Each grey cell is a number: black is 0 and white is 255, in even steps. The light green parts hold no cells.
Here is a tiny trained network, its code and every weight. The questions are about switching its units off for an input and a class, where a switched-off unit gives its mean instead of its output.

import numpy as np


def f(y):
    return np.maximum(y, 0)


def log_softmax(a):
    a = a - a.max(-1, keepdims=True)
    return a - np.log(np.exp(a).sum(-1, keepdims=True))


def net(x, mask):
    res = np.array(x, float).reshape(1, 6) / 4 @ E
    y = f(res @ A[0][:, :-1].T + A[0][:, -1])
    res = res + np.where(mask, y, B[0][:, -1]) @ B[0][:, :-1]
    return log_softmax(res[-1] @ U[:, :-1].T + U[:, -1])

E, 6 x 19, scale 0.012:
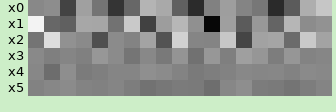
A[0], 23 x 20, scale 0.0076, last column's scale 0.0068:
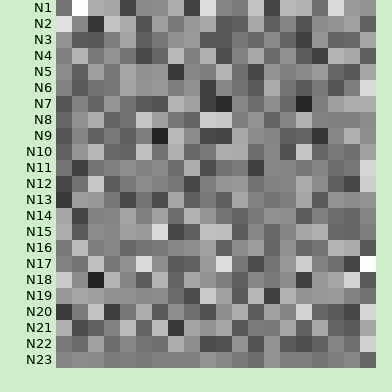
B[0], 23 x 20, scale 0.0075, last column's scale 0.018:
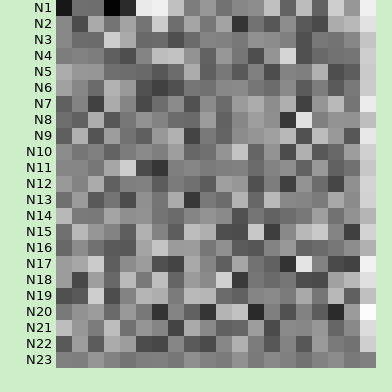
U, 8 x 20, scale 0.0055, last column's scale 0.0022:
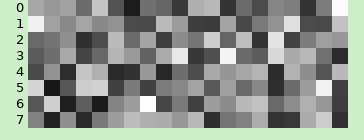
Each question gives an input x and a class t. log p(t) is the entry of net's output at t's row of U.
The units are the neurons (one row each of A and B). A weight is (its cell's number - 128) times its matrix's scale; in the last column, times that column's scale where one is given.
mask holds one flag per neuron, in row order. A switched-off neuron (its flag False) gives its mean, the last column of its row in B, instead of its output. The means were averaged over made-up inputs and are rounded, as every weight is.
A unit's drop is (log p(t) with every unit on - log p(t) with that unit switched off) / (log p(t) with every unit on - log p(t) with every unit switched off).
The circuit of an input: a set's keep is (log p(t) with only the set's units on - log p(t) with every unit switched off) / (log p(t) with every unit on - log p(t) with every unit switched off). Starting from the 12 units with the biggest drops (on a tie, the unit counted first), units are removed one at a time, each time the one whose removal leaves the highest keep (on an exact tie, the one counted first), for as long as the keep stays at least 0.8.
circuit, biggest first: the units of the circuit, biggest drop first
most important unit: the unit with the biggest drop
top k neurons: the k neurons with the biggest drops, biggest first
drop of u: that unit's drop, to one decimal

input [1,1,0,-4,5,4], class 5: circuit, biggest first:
(N1 N17)
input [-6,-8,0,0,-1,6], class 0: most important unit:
N20
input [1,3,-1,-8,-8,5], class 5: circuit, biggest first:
(N17 N1)
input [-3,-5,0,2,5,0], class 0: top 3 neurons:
(N1 N20 N19)
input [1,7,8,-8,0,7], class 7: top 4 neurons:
(N18 N2 N17 N4)
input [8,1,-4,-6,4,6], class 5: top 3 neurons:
(N18 N2 N13)
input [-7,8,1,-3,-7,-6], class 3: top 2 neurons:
(N19 N8)
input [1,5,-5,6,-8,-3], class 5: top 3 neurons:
(N17 N18 N2)
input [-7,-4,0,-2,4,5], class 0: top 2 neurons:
(N1 N20)
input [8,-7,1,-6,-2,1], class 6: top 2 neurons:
(N4 N13)
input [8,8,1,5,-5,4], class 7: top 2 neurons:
(N4 N2)
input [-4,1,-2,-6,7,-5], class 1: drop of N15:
0.2
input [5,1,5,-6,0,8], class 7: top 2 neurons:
(N18 N2)
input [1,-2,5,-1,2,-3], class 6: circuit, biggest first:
(N17)
